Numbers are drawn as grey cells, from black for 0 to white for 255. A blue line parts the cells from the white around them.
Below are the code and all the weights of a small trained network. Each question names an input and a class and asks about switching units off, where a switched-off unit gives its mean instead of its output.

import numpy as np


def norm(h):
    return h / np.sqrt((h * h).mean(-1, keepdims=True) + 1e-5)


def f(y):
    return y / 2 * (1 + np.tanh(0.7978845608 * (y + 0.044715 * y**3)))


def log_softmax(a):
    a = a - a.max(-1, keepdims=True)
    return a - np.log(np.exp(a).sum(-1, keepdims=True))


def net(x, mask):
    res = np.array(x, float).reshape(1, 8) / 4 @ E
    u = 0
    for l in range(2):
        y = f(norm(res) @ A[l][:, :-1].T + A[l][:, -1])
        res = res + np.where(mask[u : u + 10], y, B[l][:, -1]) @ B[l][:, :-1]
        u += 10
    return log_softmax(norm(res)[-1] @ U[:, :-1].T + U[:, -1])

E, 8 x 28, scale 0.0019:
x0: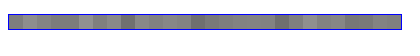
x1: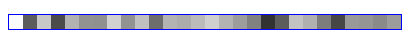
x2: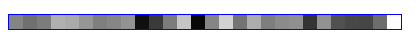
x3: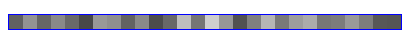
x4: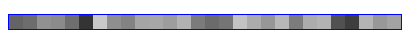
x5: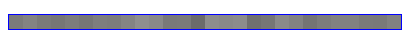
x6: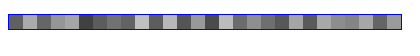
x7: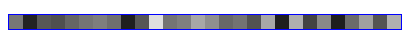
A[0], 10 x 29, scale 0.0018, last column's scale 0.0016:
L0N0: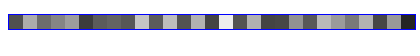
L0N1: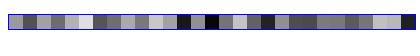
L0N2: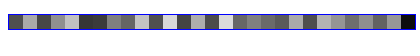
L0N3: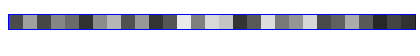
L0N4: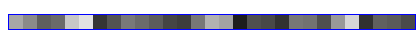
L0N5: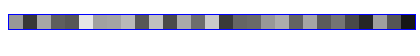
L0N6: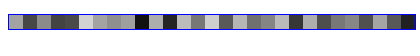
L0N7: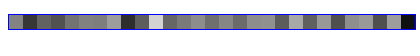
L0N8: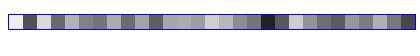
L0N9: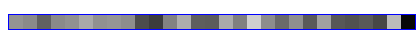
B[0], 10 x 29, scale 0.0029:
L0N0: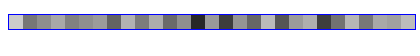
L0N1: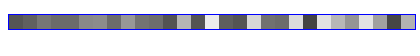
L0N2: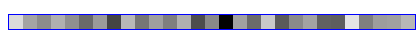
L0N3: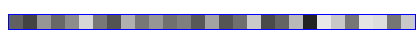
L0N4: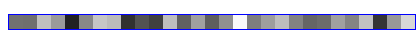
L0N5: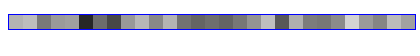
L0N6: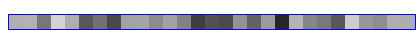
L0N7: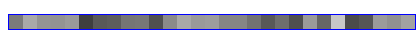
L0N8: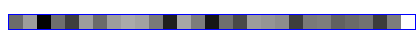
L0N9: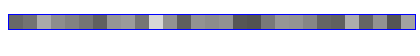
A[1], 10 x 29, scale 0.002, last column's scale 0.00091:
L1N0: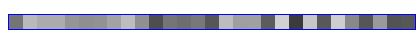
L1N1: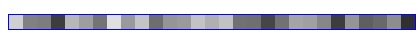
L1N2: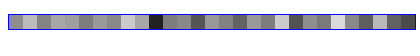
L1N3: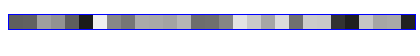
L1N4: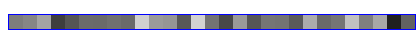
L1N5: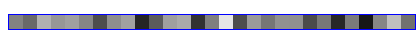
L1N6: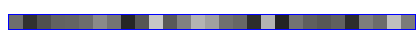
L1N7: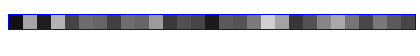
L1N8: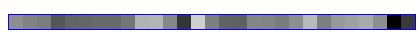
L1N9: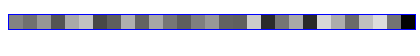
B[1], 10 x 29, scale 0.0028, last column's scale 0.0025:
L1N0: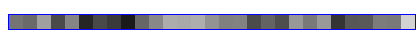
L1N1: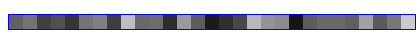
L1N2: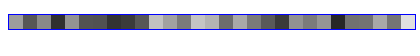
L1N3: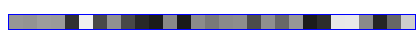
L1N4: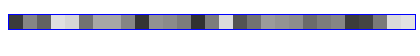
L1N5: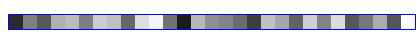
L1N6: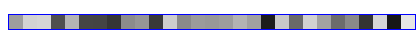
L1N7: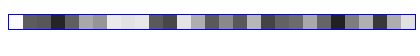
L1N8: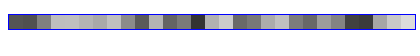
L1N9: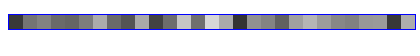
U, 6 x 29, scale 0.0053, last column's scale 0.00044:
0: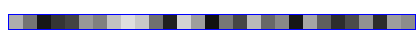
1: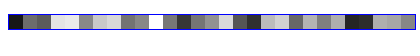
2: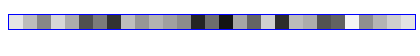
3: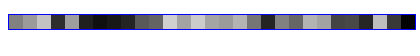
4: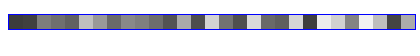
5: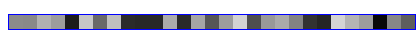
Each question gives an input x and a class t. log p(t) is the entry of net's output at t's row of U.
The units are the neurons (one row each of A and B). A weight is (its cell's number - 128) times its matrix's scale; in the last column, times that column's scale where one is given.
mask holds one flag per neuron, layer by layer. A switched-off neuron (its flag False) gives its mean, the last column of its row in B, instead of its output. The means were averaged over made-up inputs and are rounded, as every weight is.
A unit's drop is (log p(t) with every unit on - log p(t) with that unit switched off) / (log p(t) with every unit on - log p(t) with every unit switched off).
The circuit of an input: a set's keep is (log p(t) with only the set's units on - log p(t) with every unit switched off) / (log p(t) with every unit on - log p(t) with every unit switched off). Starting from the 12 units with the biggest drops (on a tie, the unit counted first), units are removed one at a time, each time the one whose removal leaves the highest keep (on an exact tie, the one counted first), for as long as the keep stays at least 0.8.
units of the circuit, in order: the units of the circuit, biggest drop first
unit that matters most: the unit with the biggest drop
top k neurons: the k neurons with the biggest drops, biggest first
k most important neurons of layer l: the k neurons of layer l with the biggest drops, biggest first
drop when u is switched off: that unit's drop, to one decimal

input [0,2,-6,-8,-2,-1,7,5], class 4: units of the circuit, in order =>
[L0N1]
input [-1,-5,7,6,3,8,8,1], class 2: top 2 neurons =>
[L0N2, L0N0]
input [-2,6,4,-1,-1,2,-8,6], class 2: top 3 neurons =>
[L0N6, L0N5, L1N7]
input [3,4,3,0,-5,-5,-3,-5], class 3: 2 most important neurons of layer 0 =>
[L0N0, L0N2]
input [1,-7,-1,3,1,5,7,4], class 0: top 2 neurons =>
[L1N7, L0N6]
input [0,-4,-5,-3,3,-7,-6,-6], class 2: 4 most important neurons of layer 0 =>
[L0N6, L0N5, L0N8, L0N7]
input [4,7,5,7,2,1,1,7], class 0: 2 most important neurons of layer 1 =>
[L1N1, L1N2]
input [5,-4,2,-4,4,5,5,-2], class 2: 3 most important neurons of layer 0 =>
[L0N2, L0N8, L0N0]
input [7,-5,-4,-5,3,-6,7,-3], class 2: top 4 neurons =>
[L0N2, L0N8, L0N0, L0N3]
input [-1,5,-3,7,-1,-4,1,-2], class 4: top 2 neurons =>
[L0N3, L1N7]
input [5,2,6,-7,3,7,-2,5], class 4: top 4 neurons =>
[L0N1, L1N9, L1N4, L1N8]
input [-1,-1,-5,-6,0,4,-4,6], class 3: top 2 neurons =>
[L1N6, L0N3]
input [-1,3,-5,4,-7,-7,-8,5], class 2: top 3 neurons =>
[L0N6, L0N5, L1N3]
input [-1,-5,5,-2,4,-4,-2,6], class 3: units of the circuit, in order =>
[L1N6]
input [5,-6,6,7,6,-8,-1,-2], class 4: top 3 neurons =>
[L0N3, L0N8, L0N4]
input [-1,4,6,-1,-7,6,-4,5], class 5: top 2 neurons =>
[L0N4, L1N8]
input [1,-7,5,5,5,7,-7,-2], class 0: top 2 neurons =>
[L1N7, L0N2]
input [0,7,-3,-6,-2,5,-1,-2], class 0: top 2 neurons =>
[L0N8, L0N3]
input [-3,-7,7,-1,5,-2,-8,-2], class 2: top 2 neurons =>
[L0N6, L0N8]
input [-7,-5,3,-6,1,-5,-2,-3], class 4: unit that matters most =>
L0N1
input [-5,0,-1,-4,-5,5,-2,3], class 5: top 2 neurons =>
[L0N4, L0N3]
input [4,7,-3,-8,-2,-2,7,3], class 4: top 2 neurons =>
[L0N1, L1N7]
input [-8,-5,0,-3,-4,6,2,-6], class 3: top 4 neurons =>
[L1N0, L0N8, L1N2, L1N1]
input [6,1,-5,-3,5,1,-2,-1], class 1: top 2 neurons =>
[L1N8, L1N4]
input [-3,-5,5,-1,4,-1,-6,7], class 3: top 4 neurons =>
[L1N6, L0N8, L0N2, L0N0]
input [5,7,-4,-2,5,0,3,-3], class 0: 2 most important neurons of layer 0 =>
[L0N4, L0N8]
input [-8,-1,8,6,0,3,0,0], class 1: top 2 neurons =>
[L1N5, L0N1]
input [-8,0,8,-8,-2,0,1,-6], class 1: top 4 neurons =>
[L1N5, L0N3, L0N9, L1N6]
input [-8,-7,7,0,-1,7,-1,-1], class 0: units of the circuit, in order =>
[L1N7]
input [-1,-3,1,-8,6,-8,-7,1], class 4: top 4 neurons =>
[L0N1, L1N9, L0N2, L0N0]
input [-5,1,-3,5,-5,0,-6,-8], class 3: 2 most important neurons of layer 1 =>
[L1N0, L1N2]
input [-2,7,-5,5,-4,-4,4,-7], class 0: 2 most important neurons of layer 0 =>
[L0N8, L0N7]
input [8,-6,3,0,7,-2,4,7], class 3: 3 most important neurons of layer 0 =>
[L0N8, L0N4, L0N7]
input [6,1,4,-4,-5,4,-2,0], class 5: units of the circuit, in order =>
[L0N4]
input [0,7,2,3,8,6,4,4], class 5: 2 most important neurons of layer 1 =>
[L1N3, L1N7]
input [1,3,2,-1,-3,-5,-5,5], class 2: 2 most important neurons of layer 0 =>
[L0N6, L0N5]
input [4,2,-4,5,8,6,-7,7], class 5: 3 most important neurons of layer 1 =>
[L1N3, L1N2, L1N0]
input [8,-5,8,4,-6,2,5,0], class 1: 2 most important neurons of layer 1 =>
[L1N5, L1N3]
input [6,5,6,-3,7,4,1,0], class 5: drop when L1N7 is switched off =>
0.1
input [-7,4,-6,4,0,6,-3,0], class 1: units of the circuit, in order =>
[L1N4]
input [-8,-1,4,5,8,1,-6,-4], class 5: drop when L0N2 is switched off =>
0.1
